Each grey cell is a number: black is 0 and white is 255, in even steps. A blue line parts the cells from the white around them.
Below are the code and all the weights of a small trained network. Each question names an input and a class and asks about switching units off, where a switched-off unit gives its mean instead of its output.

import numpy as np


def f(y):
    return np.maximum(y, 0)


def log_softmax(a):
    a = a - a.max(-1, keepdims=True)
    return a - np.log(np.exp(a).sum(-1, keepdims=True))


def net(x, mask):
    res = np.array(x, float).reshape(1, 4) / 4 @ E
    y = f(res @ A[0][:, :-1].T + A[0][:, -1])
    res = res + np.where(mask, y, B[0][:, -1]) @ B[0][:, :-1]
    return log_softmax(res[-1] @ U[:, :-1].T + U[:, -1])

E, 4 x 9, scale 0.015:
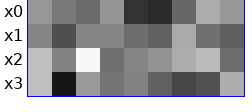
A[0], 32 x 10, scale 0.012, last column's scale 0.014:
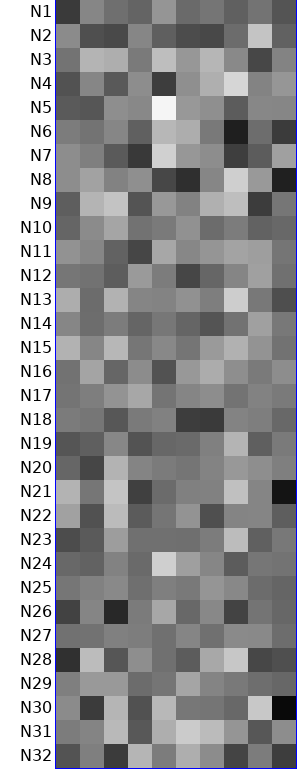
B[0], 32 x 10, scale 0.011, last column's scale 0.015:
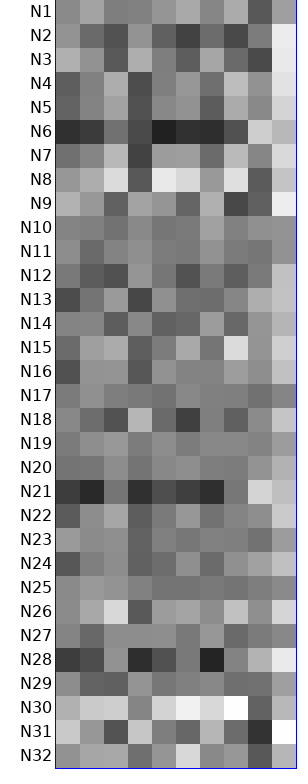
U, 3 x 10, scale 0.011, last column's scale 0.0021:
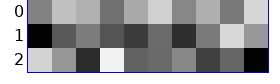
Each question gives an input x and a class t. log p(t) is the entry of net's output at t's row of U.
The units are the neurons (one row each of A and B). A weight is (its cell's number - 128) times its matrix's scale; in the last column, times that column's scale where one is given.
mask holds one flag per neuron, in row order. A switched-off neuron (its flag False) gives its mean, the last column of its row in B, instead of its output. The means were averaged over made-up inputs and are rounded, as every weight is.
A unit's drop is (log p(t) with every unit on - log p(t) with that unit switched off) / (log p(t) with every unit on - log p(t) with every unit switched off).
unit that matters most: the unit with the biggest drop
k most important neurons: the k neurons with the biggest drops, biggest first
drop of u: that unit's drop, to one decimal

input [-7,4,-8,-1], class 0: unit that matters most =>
N32
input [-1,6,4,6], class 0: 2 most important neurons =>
[N30; N28]
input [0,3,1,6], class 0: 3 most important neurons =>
[N30; N28; N6]
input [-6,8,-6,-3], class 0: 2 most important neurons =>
[N32; N26]
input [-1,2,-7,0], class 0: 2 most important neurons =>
[N26; N32]
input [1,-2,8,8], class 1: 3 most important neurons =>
[N21; N13; N8]
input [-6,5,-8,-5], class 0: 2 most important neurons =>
[N32; N26]
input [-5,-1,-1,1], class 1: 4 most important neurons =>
[N6; N30; N8; N9]
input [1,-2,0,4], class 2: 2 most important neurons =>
[N28; N21]
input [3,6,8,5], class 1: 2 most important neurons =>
[N21; N13]
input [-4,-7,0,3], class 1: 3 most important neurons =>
[N6; N8; N26]
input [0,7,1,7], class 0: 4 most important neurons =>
[N30; N28; N6; N21]
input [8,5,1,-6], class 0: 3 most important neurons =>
[N8; N6; N21]
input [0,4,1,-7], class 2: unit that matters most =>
N9
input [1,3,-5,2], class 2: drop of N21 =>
0.1
